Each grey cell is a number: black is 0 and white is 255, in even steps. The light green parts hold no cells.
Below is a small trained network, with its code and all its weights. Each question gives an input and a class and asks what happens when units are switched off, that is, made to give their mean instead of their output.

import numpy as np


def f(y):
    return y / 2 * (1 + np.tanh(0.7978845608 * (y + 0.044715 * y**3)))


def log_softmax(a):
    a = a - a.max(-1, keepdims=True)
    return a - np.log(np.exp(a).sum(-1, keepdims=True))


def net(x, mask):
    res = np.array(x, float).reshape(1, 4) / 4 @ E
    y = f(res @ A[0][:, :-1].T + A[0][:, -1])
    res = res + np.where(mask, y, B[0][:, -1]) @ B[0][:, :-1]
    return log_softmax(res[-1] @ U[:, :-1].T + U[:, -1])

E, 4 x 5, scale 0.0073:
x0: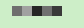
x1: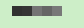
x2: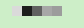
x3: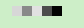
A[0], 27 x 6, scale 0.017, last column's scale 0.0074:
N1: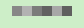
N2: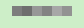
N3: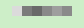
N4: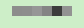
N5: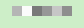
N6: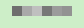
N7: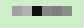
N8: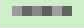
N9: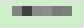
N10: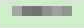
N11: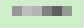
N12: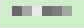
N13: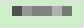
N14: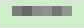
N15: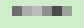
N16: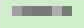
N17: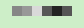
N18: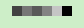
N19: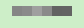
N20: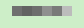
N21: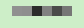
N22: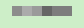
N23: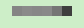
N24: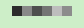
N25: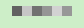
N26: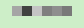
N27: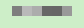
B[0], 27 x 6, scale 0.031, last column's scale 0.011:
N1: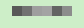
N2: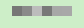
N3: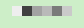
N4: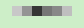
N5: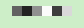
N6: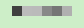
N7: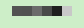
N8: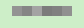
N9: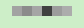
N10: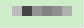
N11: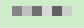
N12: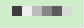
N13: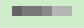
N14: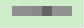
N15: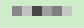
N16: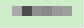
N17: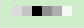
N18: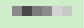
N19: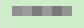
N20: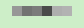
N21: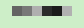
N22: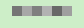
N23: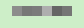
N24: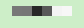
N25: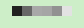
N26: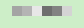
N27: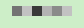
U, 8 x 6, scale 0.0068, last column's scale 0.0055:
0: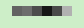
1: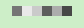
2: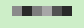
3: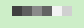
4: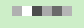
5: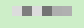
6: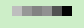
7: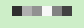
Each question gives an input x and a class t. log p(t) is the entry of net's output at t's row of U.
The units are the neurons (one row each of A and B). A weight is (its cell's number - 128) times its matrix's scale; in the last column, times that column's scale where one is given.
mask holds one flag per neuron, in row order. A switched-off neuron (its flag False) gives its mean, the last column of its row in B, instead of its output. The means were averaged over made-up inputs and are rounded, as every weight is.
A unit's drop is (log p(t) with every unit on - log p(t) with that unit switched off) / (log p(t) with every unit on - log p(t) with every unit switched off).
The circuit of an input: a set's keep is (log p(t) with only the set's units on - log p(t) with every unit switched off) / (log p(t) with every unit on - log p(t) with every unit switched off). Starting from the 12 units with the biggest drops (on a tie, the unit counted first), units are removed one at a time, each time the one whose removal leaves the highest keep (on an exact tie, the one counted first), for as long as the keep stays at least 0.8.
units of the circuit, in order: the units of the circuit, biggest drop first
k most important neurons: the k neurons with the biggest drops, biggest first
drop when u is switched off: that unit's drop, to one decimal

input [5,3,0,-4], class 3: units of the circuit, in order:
N24
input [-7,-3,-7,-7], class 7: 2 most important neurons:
N5, N6
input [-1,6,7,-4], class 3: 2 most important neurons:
N24, N18
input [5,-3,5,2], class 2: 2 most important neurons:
N3, N24
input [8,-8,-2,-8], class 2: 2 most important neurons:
N5, N7
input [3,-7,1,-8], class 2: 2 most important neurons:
N5, N7
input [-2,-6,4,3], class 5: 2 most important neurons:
N3, N26
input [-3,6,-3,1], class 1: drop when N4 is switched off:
0.2
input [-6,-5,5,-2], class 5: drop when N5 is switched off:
0.0
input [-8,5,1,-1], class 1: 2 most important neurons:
N3, N5
